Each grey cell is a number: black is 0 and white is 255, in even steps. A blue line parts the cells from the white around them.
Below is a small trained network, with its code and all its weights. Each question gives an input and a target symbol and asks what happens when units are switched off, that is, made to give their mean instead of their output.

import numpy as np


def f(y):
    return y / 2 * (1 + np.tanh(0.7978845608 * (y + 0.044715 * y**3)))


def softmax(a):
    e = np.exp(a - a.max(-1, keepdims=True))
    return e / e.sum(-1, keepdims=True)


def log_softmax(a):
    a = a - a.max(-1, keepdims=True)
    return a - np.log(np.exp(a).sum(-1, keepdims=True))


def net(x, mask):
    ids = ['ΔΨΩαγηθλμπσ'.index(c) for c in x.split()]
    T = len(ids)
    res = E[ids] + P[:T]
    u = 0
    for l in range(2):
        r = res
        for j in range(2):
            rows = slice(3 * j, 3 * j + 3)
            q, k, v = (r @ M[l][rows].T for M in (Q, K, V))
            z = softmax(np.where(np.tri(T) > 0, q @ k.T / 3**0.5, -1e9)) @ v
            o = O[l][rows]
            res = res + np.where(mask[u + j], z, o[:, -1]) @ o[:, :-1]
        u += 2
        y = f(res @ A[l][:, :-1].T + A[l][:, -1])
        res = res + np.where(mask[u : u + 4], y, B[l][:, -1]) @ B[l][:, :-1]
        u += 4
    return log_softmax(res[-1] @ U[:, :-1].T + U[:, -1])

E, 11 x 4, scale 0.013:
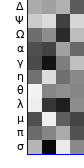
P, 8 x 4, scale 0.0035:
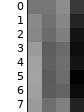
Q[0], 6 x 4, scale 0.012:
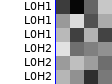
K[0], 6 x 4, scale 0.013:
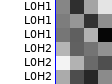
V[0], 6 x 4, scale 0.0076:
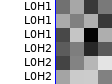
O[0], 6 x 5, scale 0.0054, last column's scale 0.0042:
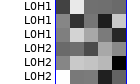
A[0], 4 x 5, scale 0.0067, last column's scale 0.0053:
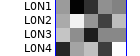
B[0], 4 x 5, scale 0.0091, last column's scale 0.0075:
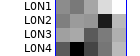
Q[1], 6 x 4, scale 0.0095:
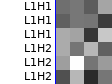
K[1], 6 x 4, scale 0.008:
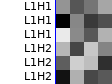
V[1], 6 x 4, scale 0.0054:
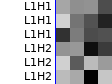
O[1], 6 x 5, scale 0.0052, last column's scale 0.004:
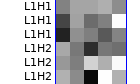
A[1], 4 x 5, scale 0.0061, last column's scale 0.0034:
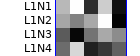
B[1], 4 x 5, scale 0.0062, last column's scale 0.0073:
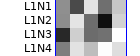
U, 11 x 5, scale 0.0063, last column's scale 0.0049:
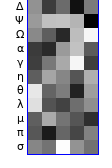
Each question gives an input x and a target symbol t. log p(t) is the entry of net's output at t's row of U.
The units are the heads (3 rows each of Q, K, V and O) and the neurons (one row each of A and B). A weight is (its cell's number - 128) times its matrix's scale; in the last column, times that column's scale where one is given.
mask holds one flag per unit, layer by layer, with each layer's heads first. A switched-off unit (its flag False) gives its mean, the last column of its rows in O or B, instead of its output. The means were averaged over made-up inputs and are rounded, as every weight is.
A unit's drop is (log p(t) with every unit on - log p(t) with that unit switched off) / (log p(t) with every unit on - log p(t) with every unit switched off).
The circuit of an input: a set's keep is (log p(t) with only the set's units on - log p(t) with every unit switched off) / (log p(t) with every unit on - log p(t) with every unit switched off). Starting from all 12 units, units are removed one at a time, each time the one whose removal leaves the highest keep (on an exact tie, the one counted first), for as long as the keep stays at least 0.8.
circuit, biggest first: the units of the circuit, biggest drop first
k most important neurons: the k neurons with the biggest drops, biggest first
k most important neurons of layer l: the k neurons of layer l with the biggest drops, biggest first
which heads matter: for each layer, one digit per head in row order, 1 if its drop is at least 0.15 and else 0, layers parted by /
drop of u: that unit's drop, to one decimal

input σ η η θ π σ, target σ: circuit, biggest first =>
L1H2; L0N1; L0H1
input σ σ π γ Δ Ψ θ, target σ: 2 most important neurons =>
L0N1; L0N4
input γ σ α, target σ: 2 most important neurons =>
L0N1; L0N3
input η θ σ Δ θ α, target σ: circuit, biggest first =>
L1H2; L0H1; L0N1
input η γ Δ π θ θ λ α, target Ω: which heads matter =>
00 / 01
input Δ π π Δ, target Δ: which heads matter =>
00 / 01
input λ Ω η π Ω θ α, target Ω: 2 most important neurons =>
L0N2; L1N1
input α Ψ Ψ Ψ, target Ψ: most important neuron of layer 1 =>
L1N4
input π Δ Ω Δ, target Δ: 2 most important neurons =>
L1N4; L0N1
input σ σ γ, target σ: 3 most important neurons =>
L0N1; L1N2; L0N4
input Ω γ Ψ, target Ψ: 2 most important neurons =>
L1N4; L0N4
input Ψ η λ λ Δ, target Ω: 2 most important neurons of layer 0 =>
L0N3; L0N2
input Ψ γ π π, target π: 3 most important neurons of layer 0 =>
L0N4; L0N1; L0N3
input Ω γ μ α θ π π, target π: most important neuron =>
L0N4
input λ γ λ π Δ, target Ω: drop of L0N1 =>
0.1
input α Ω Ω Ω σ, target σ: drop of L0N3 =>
0.1
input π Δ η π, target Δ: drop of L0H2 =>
0.2
